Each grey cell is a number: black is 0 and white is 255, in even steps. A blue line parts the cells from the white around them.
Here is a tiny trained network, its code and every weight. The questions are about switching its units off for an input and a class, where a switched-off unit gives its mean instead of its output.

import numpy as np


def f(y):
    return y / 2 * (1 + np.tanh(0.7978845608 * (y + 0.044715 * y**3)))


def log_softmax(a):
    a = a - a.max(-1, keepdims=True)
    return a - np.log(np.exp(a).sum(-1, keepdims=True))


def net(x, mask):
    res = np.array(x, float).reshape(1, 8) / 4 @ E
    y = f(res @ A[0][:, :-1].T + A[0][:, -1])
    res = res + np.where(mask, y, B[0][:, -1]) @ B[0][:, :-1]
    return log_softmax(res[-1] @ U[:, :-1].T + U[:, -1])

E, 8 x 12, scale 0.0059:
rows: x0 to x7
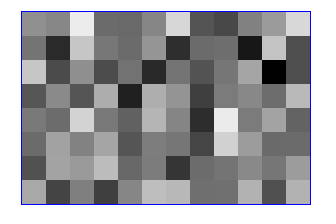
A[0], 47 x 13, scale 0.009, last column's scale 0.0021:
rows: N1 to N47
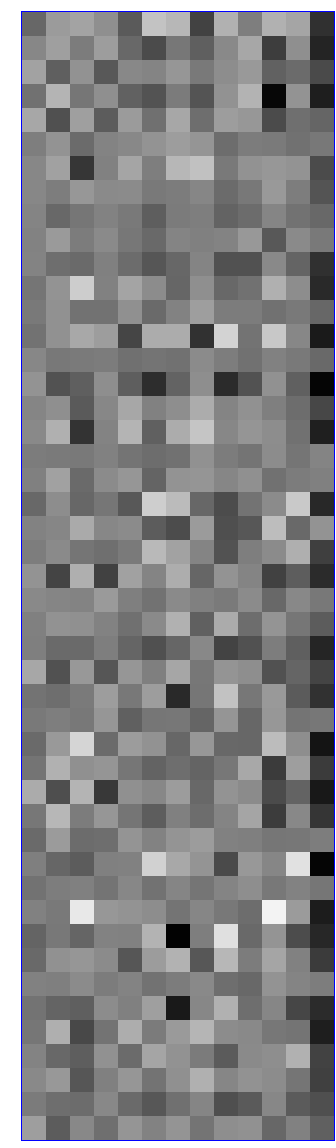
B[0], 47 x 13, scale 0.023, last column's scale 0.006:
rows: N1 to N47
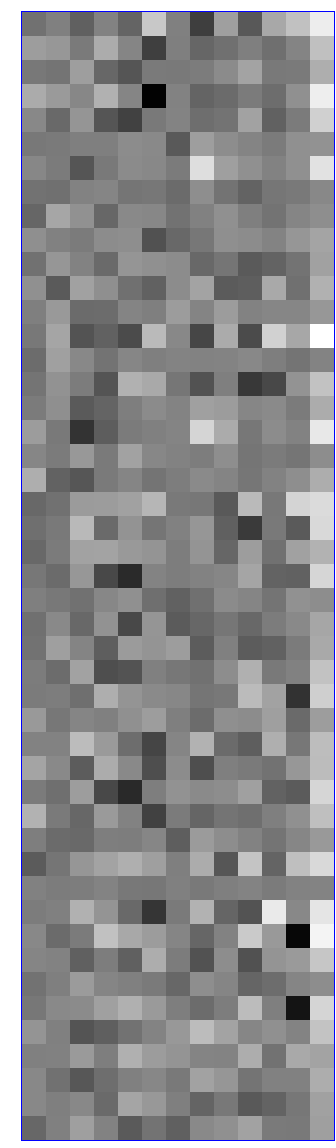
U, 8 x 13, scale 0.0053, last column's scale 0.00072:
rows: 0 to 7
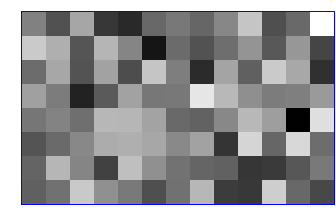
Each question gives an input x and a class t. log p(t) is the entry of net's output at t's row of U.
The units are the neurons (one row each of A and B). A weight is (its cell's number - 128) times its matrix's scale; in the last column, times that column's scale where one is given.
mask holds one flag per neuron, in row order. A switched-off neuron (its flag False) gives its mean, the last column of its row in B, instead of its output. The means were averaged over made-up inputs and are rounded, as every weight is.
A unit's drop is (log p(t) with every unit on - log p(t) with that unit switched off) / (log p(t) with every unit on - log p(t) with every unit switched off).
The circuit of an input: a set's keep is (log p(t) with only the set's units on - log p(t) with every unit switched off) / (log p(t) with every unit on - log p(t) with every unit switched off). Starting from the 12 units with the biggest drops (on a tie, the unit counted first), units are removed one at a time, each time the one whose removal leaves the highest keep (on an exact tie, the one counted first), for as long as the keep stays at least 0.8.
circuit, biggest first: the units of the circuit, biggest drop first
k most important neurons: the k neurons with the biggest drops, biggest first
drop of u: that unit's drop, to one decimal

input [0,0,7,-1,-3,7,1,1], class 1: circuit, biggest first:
[N4]
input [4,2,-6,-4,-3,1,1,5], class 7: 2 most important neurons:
[N38 N31]
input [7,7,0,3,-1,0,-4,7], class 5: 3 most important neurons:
[N21 N36 N23]
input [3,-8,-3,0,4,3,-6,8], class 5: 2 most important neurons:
[N36 N21]
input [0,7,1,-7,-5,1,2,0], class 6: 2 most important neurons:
[N16 N27]
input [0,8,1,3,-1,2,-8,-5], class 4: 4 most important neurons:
[N39 N42 N29 N30]
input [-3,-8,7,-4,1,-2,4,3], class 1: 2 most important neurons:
[N4 N2]
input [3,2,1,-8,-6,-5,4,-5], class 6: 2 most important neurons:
[N16 N27]
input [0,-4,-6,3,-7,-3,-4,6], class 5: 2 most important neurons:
[N36 N21]
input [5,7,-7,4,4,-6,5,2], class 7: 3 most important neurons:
[N38 N31 N12]
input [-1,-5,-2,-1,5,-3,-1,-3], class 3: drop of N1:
0.3
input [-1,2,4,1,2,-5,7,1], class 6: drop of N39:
0.2
